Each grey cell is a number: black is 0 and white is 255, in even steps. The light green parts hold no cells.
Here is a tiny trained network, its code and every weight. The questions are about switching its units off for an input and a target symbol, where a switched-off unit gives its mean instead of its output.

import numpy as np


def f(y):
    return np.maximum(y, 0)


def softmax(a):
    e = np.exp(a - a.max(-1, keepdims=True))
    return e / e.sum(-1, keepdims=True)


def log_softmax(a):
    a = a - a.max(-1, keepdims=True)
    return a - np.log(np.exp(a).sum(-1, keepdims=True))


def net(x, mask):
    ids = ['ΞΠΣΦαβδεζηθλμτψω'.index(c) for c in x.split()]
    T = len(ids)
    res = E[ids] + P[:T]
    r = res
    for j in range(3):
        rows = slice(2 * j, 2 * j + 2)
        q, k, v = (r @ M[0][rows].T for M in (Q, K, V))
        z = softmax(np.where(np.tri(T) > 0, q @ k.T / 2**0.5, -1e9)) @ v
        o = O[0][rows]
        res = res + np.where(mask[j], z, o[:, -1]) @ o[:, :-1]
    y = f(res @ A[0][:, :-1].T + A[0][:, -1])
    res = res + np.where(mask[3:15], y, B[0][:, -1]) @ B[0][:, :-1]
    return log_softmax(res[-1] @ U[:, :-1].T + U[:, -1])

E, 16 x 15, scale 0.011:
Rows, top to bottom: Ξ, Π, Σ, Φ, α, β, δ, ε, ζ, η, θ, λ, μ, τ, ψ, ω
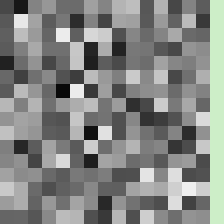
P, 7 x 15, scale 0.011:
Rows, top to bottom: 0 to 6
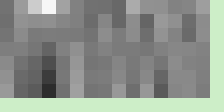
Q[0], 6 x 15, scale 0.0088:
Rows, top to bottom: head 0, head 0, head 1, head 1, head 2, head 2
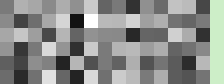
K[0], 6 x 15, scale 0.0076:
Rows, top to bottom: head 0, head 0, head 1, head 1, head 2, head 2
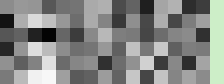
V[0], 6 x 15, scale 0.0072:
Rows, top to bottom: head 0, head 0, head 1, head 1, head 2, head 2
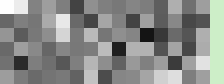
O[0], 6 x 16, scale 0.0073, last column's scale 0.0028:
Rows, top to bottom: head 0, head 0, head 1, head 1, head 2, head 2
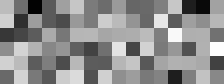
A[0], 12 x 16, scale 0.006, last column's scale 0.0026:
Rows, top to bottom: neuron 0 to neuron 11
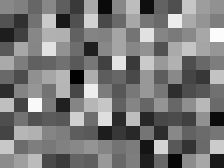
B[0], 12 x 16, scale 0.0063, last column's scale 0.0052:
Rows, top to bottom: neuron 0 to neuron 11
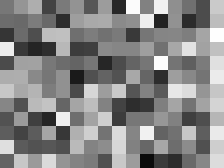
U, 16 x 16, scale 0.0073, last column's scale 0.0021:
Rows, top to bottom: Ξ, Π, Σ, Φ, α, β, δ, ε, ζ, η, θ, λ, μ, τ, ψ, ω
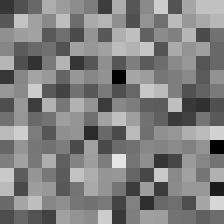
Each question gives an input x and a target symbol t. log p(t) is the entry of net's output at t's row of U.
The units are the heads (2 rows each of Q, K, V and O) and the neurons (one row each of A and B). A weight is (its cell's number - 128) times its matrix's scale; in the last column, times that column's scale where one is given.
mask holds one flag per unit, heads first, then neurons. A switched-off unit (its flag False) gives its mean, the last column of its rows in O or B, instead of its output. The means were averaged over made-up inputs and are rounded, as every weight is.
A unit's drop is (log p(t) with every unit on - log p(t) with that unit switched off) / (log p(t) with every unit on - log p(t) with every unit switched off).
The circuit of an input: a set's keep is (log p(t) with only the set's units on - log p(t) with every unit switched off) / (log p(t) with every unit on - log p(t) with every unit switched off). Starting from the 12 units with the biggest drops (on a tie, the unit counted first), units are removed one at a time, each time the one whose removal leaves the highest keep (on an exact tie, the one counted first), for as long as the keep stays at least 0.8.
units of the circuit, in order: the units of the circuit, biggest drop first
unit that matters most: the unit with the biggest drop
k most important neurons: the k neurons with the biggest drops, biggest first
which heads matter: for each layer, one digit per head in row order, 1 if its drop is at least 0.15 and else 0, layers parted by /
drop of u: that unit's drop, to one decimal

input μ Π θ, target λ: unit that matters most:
head 1
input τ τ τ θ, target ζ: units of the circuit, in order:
(head 2; head 1; neuron 8)
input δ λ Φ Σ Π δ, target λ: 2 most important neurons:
(neuron 9; neuron 11)
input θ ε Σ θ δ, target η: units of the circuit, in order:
(head 2; head 0)
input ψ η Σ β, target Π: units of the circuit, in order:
(head 2; neuron 6; neuron 2)
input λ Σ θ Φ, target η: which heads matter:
001
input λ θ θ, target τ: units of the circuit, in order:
(head 2; neuron 6; neuron 1)
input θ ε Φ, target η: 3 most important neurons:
(neuron 3; neuron 9; neuron 2)
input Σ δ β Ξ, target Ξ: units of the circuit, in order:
(head 1; neuron 2; neuron 4)
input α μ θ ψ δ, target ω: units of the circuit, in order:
(neuron 8; head 2; head 1)
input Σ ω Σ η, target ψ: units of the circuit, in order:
(head 0; neuron 11; neuron 7)
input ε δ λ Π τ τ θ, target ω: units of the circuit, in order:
(head 1; neuron 8; neuron 0)
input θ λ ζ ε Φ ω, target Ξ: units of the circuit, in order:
(neuron 2; head 0)
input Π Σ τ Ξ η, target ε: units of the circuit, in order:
(head 0)
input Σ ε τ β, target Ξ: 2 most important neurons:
(neuron 2; neuron 4)
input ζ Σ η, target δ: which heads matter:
011
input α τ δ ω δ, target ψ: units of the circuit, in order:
(head 0; neuron 11; head 1; neuron 7)
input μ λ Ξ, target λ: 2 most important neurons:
(neuron 11; neuron 6)
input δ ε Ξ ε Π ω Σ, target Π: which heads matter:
100
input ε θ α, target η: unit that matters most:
head 2
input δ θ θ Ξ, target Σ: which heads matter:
011
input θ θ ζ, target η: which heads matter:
001
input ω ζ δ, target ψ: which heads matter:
100
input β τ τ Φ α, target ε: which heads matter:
100
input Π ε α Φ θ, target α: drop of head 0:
0.2
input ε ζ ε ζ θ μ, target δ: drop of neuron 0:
-0.1
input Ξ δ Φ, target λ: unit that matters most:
neuron 9
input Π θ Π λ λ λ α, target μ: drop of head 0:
1.0
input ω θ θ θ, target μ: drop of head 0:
0.3
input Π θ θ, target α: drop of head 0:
0.3
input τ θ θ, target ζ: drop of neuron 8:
0.1
